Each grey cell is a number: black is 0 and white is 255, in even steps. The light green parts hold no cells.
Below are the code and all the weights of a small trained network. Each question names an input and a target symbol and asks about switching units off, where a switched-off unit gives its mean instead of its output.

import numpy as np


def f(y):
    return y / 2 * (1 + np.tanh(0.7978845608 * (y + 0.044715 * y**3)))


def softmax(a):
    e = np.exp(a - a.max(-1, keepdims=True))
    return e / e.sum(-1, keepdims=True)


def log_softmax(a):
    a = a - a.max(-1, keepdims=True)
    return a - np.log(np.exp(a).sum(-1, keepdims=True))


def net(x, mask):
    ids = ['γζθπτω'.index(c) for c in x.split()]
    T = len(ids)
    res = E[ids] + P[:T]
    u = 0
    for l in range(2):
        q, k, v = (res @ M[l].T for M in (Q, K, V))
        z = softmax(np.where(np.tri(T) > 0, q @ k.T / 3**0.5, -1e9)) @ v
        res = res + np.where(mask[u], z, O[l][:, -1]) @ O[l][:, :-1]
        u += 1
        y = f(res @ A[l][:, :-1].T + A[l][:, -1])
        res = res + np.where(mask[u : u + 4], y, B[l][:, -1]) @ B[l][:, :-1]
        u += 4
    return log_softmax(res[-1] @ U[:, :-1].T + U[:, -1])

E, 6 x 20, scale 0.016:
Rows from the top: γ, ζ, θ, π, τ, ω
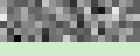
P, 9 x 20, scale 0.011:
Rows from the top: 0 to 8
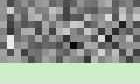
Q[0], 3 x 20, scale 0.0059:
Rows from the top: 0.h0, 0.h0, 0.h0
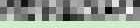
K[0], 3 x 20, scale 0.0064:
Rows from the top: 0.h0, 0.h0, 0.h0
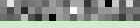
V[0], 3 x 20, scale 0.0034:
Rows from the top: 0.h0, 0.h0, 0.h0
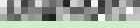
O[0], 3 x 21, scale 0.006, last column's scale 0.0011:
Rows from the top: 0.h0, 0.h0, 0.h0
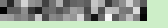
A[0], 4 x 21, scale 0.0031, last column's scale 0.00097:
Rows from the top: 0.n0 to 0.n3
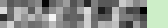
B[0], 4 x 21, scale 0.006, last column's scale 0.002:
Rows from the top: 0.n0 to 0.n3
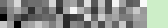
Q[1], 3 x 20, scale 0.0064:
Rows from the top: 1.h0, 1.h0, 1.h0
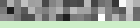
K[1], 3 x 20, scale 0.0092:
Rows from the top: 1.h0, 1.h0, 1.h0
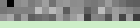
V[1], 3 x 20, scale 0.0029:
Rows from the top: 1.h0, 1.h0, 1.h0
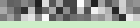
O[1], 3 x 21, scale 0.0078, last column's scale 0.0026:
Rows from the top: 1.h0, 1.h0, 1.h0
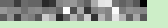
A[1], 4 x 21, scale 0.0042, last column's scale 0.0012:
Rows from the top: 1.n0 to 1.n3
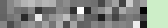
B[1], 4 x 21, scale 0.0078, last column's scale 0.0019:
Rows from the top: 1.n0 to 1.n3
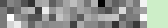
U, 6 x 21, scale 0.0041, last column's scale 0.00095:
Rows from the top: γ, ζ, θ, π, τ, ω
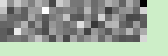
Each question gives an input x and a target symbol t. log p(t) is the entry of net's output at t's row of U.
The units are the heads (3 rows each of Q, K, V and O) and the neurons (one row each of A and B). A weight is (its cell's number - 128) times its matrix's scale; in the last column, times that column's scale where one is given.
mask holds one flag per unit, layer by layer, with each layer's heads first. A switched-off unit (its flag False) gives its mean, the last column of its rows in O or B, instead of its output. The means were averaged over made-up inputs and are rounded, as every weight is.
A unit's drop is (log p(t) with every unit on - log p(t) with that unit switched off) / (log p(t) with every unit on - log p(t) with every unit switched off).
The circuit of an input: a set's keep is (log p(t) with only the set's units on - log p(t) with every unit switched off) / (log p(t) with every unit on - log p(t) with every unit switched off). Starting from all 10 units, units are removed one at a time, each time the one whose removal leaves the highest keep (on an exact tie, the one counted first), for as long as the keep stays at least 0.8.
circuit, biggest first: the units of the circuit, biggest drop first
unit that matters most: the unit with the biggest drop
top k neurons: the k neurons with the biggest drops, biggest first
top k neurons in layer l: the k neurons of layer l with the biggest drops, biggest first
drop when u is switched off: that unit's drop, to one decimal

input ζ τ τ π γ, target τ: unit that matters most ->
0.h0
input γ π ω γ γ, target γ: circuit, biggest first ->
[1.h0; 1.n2; 0.n0]
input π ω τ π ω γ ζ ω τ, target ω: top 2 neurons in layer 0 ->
[0.n1; 0.n2]
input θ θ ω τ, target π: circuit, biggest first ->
[0.h0; 1.h0]
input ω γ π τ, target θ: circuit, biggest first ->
[1.h0; 0.n0]
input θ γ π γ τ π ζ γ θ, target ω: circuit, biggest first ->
[1.h0; 0.h0; 0.n3]
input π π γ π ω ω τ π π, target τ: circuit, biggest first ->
[0.h0; 1.h0]
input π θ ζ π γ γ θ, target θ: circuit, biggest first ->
[1.h0; 0.h0]
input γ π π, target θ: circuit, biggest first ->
[1.h0; 1.n0]
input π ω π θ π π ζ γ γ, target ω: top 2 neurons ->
[0.n1; 0.n2]
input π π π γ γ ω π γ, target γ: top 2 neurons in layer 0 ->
[0.n0; 0.n2]
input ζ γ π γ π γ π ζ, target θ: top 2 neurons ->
[0.n2; 1.n0]
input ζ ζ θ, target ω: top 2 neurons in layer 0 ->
[0.n1; 0.n3]
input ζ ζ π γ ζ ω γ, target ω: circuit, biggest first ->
[1.h0]
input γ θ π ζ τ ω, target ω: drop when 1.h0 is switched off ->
1.3
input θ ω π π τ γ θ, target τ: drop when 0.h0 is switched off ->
0.9
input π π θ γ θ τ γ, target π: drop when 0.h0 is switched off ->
1.0
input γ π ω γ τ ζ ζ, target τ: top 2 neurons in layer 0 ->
[0.n0; 0.n1]
